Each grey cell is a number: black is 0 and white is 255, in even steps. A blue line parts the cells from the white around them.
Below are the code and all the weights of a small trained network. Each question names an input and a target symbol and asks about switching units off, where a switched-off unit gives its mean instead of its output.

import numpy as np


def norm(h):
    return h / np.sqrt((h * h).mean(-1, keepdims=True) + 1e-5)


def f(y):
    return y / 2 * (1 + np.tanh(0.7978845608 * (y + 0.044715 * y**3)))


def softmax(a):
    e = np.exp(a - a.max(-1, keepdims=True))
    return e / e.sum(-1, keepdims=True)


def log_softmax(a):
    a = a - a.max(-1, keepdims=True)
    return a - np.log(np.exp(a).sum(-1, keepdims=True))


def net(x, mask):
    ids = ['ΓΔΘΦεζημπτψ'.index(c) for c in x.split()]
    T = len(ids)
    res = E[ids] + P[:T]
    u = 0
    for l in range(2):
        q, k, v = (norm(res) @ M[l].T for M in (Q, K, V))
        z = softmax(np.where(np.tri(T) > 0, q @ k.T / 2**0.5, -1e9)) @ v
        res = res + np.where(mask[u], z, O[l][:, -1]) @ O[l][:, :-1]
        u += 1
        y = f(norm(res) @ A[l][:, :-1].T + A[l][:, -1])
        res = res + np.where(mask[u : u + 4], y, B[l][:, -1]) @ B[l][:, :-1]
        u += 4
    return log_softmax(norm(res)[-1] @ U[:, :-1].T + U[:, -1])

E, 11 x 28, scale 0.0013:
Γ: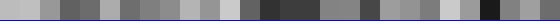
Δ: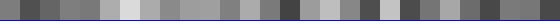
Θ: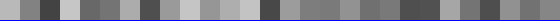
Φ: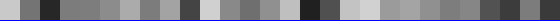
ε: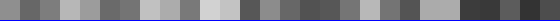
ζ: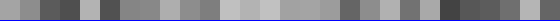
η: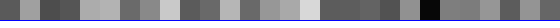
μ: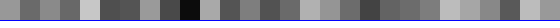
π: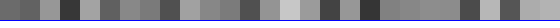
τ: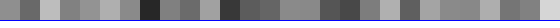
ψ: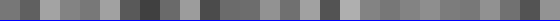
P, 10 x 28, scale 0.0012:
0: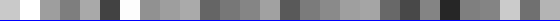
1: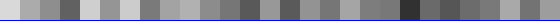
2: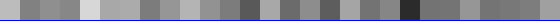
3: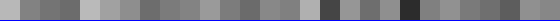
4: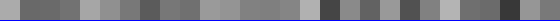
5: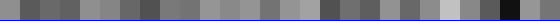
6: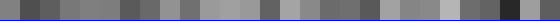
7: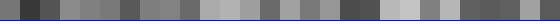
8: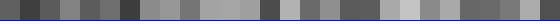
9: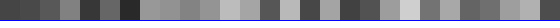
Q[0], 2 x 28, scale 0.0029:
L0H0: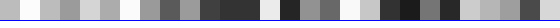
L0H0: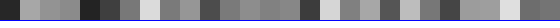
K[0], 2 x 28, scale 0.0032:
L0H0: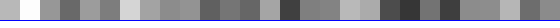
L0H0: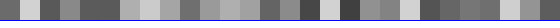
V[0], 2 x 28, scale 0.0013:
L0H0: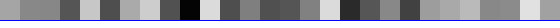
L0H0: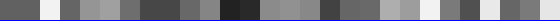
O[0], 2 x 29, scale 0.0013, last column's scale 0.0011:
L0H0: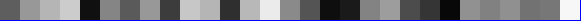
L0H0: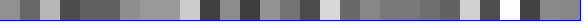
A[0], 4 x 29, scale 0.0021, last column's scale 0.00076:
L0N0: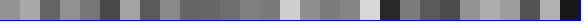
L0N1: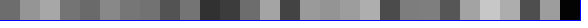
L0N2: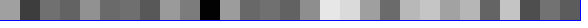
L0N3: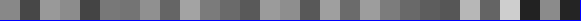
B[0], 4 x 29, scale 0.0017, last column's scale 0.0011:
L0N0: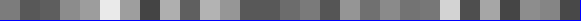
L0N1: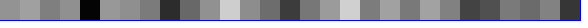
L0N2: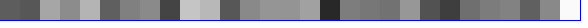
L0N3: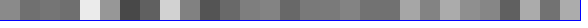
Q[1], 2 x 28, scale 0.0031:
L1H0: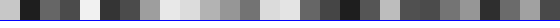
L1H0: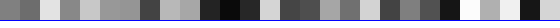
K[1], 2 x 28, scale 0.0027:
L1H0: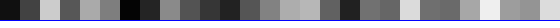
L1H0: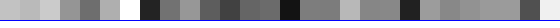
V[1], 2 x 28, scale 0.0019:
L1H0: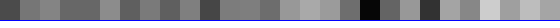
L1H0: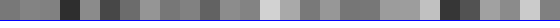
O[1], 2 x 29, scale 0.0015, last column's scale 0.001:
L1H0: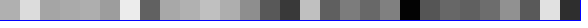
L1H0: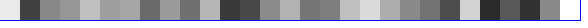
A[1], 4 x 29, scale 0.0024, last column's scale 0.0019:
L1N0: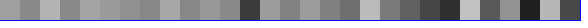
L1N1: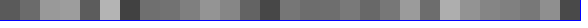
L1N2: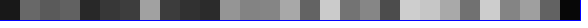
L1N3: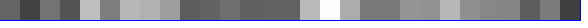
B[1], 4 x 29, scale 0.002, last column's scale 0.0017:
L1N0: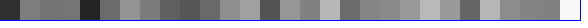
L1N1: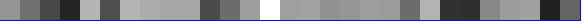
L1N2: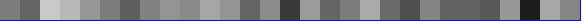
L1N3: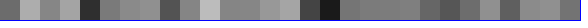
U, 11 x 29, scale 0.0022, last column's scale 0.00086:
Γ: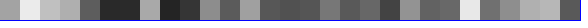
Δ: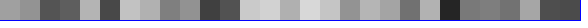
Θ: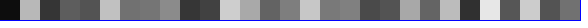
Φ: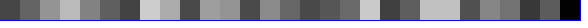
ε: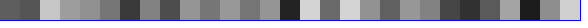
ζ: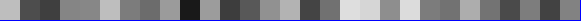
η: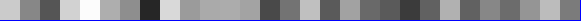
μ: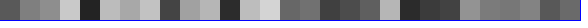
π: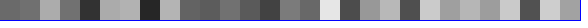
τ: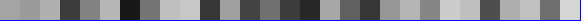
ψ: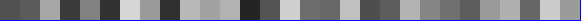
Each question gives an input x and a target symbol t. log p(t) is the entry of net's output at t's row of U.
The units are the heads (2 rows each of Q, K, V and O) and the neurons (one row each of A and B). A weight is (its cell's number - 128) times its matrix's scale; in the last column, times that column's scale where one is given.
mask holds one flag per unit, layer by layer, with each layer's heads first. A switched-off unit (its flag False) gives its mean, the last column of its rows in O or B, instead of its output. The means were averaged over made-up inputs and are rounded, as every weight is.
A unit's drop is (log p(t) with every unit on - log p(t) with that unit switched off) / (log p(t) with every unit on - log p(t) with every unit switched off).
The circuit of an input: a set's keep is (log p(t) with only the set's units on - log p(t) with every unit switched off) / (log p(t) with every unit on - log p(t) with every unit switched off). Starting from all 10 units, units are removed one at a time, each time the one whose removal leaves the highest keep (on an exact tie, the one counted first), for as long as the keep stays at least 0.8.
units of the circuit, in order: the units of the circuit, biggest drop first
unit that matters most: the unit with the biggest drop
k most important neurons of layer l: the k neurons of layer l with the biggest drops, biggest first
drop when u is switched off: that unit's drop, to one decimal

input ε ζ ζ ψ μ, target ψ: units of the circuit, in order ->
[L0H0; L0N2; L1N3]
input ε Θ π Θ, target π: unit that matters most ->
L1N0
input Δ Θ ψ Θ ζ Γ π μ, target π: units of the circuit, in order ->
[L1H0; L0H0; L1N0]
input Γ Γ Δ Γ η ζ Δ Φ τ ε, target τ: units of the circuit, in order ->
[L0H0; L0N3]
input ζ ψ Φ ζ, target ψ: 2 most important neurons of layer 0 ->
[L0N2; L0N3]
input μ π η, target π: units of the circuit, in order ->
[L1N0; L0H0; L1H0]
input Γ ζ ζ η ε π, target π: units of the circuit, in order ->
[L1H0; L1N0; L0H0]
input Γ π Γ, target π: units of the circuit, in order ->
[L1N0; L1H0]
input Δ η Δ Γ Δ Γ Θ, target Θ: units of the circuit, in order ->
[L1H0; L0H0]
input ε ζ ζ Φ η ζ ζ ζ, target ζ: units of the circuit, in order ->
[L0H0; L1H0]
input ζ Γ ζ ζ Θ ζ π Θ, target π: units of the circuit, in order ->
[L1H0; L1N0; L0H0]
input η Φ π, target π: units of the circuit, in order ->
[L1N0; L1H0; L0H0]
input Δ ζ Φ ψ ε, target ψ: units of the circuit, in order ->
[L0H0; L0N2; L1N0]
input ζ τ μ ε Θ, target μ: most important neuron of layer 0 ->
[L0N1]
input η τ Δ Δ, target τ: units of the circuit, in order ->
[L0H0; L0N3; L0N2]
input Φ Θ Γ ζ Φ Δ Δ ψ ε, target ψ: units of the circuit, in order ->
[L0H0; L0N2; L1N3]
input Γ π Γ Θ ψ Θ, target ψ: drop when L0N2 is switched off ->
0.3
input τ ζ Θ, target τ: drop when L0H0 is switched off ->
0.2
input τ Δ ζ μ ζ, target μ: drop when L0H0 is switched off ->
1.1
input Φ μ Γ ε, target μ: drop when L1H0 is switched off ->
0.1
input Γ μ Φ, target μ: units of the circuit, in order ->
[L0H0]
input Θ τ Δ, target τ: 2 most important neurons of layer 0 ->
[L0N3; L0N1]
